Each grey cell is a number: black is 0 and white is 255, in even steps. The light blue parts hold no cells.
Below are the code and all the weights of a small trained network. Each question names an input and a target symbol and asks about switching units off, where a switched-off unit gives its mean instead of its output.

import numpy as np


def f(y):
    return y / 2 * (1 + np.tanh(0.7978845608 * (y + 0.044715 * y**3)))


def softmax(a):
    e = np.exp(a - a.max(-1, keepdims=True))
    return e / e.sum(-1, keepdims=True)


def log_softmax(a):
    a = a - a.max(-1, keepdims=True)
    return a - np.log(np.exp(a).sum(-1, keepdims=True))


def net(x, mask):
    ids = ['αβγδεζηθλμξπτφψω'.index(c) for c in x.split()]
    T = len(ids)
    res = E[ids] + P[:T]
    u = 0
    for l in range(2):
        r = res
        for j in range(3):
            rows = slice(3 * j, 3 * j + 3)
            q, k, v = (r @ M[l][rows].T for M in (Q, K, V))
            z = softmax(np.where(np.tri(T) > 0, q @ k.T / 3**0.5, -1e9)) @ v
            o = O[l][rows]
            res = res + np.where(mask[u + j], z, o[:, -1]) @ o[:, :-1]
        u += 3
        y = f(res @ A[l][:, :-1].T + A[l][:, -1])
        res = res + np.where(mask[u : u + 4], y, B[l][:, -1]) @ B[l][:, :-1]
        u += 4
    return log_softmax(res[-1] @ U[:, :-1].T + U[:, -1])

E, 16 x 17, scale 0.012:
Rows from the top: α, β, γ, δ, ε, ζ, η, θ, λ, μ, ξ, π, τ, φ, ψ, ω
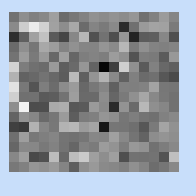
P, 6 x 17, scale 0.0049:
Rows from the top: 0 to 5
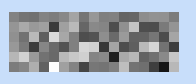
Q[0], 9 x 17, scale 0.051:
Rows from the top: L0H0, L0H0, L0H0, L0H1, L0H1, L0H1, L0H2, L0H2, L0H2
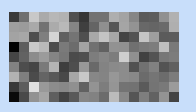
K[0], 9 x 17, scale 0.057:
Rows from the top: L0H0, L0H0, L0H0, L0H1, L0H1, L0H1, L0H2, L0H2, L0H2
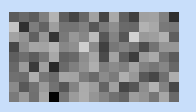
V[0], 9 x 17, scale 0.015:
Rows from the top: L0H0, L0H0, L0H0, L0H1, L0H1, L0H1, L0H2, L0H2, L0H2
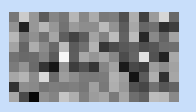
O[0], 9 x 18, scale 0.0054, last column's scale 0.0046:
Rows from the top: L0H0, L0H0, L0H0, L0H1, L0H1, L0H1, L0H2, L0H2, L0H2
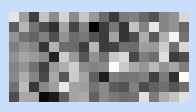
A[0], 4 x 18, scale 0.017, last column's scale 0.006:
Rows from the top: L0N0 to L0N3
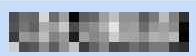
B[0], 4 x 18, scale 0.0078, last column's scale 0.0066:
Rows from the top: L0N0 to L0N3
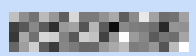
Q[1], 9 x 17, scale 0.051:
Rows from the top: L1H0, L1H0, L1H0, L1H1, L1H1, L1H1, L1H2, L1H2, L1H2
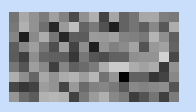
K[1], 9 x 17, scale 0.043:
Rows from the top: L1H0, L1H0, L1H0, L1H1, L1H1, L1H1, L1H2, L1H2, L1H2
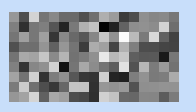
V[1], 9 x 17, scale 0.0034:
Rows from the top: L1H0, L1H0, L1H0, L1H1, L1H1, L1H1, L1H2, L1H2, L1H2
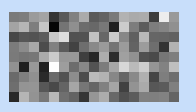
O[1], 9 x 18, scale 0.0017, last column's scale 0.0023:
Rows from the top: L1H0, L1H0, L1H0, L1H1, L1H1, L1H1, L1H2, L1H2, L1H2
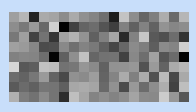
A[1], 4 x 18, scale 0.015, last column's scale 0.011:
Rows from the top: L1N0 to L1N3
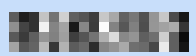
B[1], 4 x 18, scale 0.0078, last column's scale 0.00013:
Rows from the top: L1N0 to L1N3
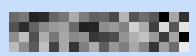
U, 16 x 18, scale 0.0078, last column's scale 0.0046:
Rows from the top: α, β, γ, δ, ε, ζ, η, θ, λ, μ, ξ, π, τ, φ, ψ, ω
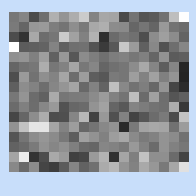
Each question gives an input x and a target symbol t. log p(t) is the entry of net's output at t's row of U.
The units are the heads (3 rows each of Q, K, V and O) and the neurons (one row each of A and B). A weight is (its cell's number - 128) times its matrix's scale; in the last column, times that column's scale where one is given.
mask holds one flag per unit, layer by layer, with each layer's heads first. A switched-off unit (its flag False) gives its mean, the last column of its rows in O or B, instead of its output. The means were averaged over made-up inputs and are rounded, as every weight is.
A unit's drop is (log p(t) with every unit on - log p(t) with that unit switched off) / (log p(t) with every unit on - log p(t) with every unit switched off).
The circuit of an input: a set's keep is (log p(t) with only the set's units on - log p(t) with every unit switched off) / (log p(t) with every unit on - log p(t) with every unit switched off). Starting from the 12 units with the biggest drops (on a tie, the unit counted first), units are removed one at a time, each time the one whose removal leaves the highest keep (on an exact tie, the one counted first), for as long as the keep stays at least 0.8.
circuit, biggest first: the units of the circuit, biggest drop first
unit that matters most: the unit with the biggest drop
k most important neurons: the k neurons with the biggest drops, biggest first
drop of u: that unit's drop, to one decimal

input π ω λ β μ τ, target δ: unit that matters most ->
L0H2
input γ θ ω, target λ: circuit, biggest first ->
L0H0, L0H2
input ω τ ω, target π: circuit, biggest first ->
L0H2, L0N0, L0H1, L0H0
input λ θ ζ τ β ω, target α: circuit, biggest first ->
L0H1, L0H0, L0H2
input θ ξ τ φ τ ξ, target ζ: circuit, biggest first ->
L0H2, L0N0, L0N1, L0H1
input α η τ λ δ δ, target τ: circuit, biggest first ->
L0H2, L0N2, L0H1
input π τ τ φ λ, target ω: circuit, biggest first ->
L0N3, L0H1
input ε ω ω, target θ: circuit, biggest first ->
L0H2, L0H1
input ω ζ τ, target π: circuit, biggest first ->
L0N0, L0H2, L0H1, L0H0
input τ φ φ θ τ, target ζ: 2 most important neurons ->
L0N1, L0N0
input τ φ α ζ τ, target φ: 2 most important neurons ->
L1N1, L0N3
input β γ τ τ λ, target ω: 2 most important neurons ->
L0N3, L0N2
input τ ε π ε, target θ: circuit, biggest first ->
L0H1, L0H2
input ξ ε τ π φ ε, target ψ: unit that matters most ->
L0H1
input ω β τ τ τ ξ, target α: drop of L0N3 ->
0.1
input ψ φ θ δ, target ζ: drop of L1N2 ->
0.0
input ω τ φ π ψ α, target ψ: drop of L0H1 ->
0.5
